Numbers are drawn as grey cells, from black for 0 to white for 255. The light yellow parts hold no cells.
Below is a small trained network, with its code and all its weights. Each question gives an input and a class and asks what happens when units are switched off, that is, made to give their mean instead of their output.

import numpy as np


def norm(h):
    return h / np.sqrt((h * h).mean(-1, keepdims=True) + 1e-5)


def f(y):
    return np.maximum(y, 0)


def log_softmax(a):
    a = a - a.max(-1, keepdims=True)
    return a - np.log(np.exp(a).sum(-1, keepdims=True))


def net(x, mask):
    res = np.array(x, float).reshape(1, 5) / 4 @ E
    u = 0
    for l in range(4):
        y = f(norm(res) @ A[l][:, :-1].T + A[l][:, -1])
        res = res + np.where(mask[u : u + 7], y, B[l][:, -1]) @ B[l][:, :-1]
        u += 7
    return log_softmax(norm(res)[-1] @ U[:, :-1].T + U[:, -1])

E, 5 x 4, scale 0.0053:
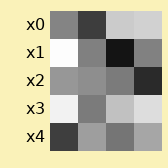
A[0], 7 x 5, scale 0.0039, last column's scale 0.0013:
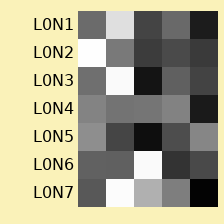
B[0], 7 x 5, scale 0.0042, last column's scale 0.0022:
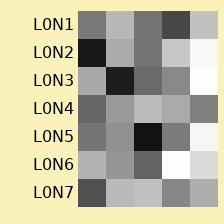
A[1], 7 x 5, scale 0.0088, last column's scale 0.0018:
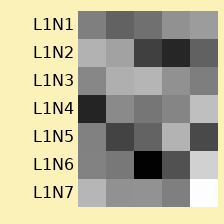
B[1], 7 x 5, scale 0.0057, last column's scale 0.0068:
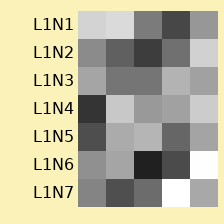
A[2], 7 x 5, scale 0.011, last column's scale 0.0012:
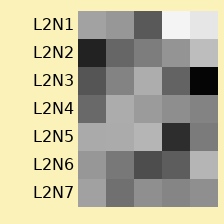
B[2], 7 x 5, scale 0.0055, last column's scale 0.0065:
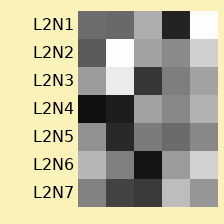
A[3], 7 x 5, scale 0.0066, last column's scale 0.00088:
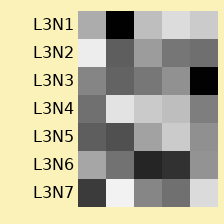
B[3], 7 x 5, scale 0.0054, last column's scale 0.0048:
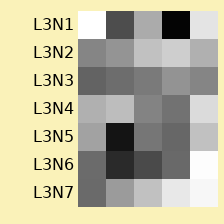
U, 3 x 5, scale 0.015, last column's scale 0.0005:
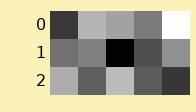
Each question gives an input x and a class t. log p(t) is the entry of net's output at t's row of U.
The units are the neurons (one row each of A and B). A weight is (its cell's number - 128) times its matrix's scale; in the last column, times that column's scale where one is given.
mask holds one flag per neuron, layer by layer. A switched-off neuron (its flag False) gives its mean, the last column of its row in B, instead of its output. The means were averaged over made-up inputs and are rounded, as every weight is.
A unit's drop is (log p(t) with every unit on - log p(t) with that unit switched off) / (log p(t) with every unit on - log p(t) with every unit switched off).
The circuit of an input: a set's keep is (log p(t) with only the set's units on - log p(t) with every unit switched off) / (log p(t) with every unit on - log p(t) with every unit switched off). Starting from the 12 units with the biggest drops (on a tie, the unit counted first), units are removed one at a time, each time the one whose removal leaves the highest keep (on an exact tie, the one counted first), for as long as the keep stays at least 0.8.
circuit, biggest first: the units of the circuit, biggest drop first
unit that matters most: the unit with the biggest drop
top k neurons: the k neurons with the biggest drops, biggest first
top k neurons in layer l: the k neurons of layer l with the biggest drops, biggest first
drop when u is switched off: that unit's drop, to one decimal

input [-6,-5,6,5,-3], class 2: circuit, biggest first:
L1N6; L2N2
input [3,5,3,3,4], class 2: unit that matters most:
L1N6
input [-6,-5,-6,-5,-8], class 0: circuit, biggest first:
L1N4; L3N7
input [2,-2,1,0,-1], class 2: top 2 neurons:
L0N6; L0N2
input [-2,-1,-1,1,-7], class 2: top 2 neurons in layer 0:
L0N2; L0N5
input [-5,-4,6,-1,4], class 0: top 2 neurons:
L1N4; L0N7
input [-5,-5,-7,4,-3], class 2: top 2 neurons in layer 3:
L3N5; L3N1
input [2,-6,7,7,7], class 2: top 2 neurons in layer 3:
L3N1; L3N5
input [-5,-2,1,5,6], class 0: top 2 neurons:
L0N7; L3N1
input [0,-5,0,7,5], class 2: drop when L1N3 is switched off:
0.1
